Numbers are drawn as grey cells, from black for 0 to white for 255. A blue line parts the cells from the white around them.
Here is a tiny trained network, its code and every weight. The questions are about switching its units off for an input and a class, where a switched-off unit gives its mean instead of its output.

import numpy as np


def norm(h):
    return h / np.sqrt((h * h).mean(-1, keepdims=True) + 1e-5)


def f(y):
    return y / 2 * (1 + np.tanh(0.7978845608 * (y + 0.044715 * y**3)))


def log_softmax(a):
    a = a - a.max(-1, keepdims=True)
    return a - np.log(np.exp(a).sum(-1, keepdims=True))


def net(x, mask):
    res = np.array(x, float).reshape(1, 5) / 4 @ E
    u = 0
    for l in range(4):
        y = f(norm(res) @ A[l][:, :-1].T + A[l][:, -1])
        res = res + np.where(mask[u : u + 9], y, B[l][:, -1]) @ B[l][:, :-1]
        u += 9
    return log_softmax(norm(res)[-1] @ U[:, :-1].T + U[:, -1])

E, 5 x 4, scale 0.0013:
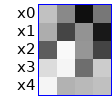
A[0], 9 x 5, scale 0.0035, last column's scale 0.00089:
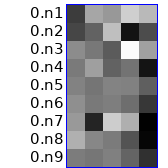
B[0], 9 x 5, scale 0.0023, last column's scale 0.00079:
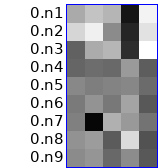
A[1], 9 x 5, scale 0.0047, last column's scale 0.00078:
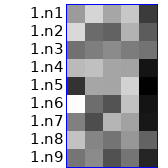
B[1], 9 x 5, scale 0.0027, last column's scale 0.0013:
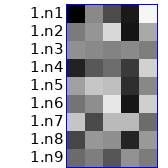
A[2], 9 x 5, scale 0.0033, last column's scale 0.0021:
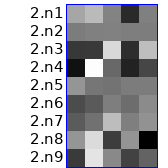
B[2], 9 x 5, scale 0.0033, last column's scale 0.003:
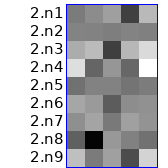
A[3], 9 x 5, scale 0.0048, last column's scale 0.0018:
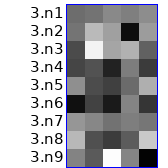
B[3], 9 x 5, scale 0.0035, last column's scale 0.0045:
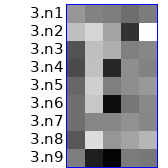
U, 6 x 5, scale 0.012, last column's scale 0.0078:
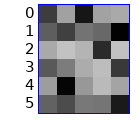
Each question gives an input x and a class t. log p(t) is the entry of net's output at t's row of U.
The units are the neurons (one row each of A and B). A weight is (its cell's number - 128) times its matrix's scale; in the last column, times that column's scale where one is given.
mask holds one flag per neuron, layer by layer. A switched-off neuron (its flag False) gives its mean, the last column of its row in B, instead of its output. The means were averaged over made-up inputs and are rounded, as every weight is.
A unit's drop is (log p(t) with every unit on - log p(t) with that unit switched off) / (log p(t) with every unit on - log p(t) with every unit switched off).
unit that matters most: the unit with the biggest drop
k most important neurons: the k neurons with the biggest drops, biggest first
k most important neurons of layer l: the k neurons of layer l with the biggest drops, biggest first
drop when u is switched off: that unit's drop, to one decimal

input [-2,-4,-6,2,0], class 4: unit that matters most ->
0.n7
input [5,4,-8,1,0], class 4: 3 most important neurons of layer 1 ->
(1.n1, 1.n4, 1.n7)
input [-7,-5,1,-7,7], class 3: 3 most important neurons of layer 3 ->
(3.n2, 3.n3, 3.n9)
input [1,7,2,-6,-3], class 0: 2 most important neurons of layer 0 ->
(0.n1, 0.n3)
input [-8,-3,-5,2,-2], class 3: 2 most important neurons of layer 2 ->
(2.n4, 2.n9)
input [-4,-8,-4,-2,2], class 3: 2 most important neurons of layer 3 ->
(3.n2, 3.n3)
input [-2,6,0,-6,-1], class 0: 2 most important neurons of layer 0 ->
(0.n1, 0.n3)
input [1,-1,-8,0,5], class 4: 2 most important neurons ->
(0.n7, 0.n2)
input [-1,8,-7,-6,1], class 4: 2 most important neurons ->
(1.n1, 3.n2)
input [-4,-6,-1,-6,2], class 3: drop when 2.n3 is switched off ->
0.2
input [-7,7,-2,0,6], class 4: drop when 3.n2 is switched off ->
0.1
